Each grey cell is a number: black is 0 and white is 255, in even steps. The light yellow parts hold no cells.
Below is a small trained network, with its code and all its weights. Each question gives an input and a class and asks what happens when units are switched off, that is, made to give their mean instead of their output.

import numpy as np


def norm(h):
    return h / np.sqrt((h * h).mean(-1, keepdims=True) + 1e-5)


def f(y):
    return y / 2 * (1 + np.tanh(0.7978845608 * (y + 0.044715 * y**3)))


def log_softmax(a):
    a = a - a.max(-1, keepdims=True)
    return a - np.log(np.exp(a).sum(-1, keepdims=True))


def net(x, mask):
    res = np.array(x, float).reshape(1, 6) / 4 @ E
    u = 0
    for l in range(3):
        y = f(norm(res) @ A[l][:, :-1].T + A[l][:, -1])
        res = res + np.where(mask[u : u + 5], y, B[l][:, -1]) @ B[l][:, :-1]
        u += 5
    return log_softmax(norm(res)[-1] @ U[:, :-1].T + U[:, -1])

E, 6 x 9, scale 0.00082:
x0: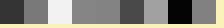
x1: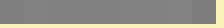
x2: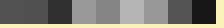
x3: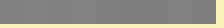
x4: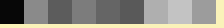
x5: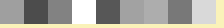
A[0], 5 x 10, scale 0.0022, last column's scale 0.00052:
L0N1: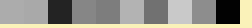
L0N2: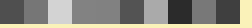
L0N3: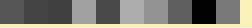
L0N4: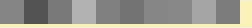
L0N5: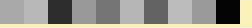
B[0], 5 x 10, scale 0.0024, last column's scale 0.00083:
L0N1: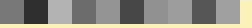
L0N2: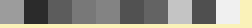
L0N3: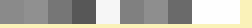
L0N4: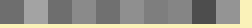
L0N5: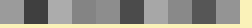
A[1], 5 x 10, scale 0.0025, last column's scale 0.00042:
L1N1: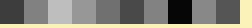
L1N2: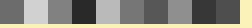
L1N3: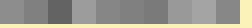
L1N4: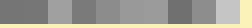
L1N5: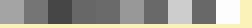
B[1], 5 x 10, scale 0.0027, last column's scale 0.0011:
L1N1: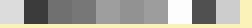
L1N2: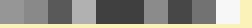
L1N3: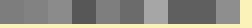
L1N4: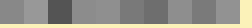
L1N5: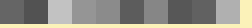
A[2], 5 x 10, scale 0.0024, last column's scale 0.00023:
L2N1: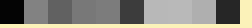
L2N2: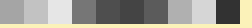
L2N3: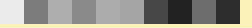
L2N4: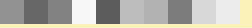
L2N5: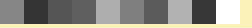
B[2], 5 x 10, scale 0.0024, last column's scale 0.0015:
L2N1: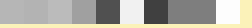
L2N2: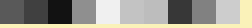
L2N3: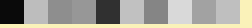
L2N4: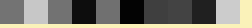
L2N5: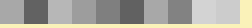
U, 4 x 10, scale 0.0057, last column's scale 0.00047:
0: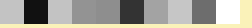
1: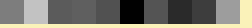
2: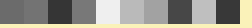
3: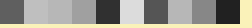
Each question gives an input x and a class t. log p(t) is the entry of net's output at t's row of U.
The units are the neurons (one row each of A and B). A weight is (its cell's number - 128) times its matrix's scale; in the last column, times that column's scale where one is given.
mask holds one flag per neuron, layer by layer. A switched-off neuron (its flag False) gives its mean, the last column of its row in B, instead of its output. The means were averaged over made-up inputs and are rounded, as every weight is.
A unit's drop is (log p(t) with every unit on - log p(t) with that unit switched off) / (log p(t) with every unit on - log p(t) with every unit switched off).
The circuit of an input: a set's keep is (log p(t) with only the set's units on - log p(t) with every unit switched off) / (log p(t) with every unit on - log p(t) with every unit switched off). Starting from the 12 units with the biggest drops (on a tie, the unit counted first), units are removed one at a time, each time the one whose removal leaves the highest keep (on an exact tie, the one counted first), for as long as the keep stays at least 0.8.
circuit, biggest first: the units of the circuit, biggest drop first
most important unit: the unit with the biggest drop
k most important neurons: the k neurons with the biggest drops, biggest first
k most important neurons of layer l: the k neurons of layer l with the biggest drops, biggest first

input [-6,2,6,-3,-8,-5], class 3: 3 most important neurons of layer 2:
L2N3, L2N2, L2N4
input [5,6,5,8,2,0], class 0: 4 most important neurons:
L1N1, L2N2, L0N2, L2N5
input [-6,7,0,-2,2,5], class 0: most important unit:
L0N1
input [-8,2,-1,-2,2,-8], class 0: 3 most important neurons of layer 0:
L0N1, L0N5, L0N4
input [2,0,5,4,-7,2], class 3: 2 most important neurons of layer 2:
L2N3, L2N2
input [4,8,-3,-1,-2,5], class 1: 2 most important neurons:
L2N4, L0N1
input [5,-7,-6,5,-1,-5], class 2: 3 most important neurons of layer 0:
L0N1, L0N5, L0N4
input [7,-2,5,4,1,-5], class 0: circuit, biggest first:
L1N1, L2N5
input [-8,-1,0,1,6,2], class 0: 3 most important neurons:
L0N1, L0N5, L2N3
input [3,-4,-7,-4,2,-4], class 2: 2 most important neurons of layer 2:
L2N2, L2N4
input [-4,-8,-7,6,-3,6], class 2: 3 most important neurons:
L2N2, L1N2, L1N1
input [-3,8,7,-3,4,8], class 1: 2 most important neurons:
L2N4, L2N2
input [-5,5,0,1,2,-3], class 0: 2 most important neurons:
L0N1, L2N4
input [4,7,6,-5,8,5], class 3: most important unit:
L2N1
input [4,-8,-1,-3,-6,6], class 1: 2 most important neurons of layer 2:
L2N4, L2N1
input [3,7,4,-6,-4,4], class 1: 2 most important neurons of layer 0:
L0N1, L0N5
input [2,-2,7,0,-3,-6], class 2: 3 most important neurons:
L0N3, L2N4, L0N4
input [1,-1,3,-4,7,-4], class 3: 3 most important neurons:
L2N1, L2N4, L2N2
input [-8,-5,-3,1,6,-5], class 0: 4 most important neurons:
L0N1, L0N5, L2N3, L2N4
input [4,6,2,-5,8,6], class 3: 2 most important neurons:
L2N1, L1N2
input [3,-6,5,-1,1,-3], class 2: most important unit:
L0N3
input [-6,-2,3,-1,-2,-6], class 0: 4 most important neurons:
L0N1, L2N4, L0N5, L2N5
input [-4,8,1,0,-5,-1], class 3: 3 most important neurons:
L2N3, L0N2, L1N1
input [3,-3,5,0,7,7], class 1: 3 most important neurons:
L2N4, L2N3, L2N2
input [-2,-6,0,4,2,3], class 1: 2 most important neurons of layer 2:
L2N4, L2N3
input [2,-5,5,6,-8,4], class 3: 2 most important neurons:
L2N3, L2N2
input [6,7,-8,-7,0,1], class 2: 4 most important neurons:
L2N2, L0N1, L0N5, L1N5
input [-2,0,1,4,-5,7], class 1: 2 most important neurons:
L2N4, L2N1
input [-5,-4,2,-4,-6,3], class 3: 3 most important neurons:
L2N3, L1N1, L0N2
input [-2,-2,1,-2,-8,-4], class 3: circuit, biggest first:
L2N3
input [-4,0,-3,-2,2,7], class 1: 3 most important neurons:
L2N4, L1N1, L0N2
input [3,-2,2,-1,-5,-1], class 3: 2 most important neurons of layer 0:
L0N1, L0N5
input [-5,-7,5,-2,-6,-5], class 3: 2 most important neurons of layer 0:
L0N2, L0N3
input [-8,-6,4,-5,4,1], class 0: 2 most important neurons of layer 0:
L0N5, L0N1
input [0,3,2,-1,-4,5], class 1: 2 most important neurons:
L2N4, L2N1
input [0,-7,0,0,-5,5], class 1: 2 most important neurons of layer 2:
L2N4, L2N1
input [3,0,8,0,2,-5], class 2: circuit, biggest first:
L0N3
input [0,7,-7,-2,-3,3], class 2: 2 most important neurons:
L2N2, L1N2
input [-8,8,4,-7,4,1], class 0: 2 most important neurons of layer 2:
L2N2, L2N3
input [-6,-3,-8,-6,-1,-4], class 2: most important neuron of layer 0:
L0N2
